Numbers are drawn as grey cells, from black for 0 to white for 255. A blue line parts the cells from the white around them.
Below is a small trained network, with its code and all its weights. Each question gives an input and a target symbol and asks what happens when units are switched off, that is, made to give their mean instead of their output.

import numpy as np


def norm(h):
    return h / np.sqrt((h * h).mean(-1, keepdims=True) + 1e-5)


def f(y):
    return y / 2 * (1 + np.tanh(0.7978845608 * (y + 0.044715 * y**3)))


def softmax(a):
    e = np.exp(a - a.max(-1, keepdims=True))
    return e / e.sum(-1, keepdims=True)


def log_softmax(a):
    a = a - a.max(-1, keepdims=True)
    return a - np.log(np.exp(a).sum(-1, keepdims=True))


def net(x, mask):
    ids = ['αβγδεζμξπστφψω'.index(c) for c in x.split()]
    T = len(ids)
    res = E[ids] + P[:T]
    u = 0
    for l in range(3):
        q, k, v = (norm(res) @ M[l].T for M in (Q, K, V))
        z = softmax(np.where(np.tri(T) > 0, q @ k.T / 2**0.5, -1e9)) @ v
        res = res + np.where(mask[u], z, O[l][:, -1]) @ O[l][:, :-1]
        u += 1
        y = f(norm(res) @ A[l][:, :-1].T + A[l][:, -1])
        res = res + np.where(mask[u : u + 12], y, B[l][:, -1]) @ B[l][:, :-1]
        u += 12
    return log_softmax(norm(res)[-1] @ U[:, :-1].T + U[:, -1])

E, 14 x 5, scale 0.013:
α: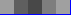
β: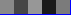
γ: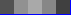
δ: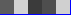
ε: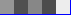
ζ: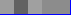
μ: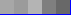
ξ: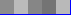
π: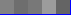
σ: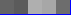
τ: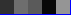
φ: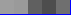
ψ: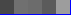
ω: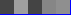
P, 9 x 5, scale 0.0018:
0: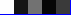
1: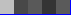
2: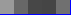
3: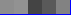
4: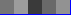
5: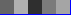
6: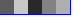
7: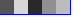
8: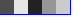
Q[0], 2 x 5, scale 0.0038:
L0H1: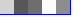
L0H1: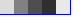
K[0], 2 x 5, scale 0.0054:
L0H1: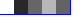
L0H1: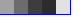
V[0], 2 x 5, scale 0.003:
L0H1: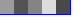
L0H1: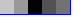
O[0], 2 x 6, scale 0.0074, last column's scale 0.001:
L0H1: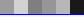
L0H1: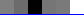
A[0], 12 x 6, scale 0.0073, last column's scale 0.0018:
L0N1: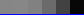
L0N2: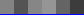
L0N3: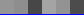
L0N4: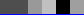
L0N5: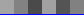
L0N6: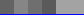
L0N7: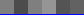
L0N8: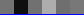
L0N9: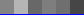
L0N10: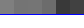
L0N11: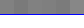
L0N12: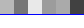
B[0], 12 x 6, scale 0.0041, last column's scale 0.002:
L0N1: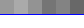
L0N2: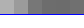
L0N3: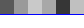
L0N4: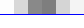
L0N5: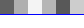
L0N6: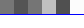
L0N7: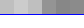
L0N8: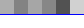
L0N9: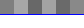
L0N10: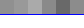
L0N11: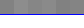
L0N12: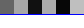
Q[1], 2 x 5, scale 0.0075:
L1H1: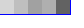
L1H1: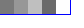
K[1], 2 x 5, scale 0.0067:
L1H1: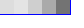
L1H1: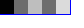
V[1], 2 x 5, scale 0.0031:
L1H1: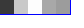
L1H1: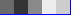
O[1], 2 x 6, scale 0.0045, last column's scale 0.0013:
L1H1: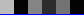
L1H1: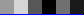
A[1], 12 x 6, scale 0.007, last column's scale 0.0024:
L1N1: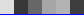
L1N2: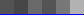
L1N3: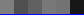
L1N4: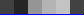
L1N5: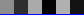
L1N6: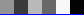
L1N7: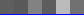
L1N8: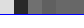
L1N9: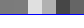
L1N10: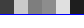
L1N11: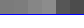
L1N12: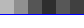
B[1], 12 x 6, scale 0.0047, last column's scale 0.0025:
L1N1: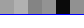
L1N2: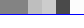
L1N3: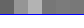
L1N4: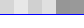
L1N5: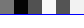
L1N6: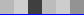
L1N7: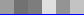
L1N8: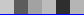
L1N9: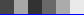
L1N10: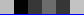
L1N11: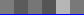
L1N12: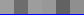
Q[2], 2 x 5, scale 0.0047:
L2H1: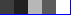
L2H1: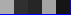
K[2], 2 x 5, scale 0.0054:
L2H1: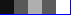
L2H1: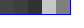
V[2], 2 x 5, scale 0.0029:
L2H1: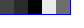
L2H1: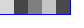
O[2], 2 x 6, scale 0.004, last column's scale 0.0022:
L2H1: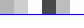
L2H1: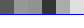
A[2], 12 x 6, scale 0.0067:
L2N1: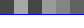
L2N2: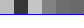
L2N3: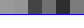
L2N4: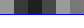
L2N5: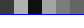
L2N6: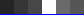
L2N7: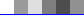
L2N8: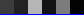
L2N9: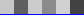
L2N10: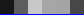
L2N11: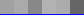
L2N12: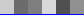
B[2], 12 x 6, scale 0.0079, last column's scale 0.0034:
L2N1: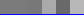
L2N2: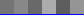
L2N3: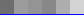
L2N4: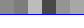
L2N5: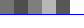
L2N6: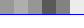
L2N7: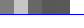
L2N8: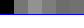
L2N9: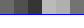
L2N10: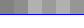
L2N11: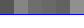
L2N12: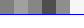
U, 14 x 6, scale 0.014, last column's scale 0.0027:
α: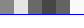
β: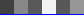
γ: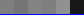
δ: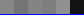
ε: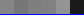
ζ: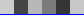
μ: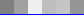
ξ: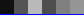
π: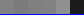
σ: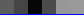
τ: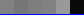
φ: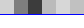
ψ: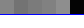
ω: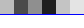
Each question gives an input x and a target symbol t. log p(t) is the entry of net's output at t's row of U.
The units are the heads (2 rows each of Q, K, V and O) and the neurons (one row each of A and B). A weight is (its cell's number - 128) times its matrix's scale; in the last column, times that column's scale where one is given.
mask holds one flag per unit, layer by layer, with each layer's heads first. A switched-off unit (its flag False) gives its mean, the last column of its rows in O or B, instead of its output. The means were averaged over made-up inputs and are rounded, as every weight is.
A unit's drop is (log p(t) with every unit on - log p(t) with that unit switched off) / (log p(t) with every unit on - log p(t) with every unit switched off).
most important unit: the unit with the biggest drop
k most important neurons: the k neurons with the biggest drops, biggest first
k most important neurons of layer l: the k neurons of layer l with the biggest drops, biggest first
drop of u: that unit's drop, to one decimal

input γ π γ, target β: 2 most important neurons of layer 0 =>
[L0N8, L0N4]
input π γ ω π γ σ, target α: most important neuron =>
[L0N5]
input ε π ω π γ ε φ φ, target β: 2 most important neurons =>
[L1N10, L0N4]
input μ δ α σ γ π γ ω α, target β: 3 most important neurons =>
[L0N4, L1N5, L2N5]
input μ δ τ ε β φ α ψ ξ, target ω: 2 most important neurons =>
[L1N10, L2N4]
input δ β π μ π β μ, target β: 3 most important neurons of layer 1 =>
[L1N10, L1N9, L1N2]
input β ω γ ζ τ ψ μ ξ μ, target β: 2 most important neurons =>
[L0N12, L1N9]
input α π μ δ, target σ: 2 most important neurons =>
[L1N10, L2N4]
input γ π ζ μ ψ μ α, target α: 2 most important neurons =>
[L1N9, L1N1]
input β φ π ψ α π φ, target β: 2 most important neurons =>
[L0N4, L1N10]
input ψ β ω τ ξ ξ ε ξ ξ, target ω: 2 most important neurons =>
[L1N10, L2N4]
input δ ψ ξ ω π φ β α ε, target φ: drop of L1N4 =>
0.1
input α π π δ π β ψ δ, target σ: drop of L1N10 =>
0.3
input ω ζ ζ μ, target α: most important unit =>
L2H1
